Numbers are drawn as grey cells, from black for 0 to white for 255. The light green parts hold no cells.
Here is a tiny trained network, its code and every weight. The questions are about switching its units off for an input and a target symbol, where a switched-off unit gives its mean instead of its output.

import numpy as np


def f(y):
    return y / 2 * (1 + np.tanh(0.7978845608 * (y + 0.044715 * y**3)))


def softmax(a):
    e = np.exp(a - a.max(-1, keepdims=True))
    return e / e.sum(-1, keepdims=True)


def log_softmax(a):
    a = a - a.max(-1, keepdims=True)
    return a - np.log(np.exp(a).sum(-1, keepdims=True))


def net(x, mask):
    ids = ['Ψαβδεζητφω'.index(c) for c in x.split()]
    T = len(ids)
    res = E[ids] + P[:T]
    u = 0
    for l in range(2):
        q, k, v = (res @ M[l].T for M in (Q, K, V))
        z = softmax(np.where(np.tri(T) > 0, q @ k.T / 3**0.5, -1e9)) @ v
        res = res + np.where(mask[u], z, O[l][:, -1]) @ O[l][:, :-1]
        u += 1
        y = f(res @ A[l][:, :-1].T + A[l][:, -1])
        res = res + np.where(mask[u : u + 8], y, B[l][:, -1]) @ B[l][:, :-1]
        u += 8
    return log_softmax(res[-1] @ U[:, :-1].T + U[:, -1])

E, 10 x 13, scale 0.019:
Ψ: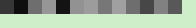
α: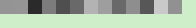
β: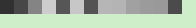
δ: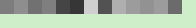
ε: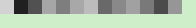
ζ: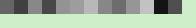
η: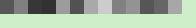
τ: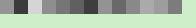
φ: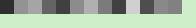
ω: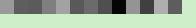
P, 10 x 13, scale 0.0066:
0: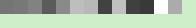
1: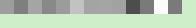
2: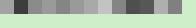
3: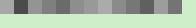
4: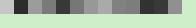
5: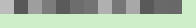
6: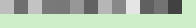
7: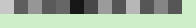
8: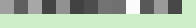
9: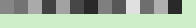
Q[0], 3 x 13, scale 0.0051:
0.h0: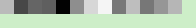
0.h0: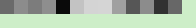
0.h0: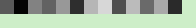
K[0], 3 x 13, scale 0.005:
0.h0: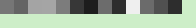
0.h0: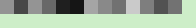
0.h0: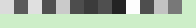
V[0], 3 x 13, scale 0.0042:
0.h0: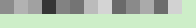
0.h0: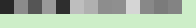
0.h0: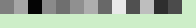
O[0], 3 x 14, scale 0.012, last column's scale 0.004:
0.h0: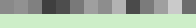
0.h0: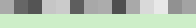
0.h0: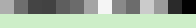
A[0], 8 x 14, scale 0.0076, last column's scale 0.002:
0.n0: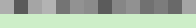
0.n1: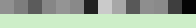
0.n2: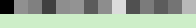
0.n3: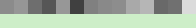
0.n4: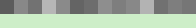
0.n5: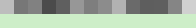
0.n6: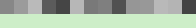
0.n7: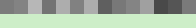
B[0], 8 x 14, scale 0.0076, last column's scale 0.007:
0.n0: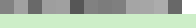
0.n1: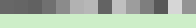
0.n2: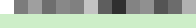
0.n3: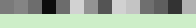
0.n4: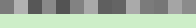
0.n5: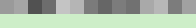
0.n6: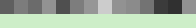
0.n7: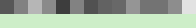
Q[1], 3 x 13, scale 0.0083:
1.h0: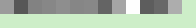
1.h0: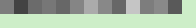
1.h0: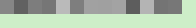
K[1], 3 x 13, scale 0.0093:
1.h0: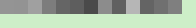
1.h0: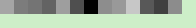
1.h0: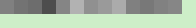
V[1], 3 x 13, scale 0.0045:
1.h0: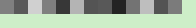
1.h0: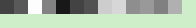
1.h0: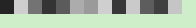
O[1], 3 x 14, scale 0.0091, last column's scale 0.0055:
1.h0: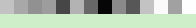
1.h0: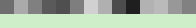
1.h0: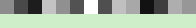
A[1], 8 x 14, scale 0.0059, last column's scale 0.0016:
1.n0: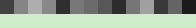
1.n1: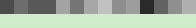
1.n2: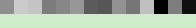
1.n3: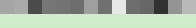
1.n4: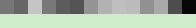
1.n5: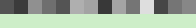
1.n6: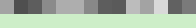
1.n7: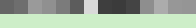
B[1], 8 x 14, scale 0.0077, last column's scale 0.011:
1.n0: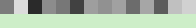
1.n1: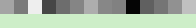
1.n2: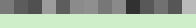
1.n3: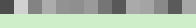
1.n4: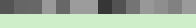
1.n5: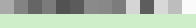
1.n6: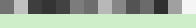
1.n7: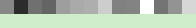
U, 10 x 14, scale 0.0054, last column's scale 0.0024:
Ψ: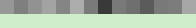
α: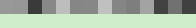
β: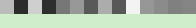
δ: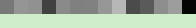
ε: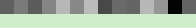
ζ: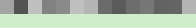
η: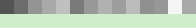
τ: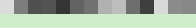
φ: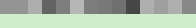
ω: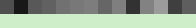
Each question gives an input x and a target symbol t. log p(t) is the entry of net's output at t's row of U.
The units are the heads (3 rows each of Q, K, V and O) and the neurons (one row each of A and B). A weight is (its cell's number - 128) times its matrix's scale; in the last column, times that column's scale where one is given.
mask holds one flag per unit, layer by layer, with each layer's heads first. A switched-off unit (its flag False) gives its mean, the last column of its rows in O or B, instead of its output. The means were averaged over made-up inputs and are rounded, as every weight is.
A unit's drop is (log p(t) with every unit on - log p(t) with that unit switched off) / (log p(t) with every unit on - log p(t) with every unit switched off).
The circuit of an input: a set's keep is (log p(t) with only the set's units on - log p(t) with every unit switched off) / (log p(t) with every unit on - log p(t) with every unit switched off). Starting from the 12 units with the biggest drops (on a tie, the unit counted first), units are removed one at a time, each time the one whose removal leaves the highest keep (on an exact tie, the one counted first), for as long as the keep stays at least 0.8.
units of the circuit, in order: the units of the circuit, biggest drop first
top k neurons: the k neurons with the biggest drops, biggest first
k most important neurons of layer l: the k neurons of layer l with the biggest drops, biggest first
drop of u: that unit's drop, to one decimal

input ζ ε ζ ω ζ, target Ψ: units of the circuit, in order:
(0.h0; 1.h0; 1.n7)
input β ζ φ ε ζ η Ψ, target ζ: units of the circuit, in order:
(1.h0; 1.n1; 1.n6)
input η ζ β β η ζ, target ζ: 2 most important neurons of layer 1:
(1.n1; 1.n3)
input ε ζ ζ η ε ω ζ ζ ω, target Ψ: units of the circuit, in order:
(0.h0)
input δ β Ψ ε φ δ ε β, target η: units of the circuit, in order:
(0.n1; 0.h0)
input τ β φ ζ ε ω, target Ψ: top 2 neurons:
(1.n7; 1.n5)
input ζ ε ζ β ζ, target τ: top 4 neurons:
(1.n5; 1.n7; 0.n3; 0.n7)
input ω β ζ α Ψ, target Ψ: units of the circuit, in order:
(0.h0; 1.h0)
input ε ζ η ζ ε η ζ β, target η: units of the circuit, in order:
(0.n1; 1.h0)
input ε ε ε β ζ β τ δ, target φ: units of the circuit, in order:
(1.h0; 1.n7)
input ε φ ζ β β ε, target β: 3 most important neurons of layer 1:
(1.n0; 1.n2; 1.n3)
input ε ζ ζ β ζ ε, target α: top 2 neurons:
(1.n5; 1.n6)
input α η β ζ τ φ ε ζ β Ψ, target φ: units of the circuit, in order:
(1.h0; 0.h0)
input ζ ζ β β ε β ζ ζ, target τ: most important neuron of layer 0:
(0.n7)
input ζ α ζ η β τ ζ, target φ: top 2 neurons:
(1.n0; 1.n7)
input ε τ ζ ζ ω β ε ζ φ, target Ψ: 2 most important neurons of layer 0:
(0.n6; 0.n0)
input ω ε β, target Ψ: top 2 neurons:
(1.n7; 1.n2)
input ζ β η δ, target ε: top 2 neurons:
(1.n3; 1.n4)
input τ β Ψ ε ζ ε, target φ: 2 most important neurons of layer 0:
(0.n3; 0.n5)
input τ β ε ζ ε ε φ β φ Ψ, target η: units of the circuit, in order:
(0.h0)
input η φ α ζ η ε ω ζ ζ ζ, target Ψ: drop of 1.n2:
0.2
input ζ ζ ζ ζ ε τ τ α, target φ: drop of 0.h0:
0.2
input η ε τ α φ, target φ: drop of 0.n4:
0.1
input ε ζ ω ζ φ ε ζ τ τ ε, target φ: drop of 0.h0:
0.2
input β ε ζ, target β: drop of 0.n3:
-0.1
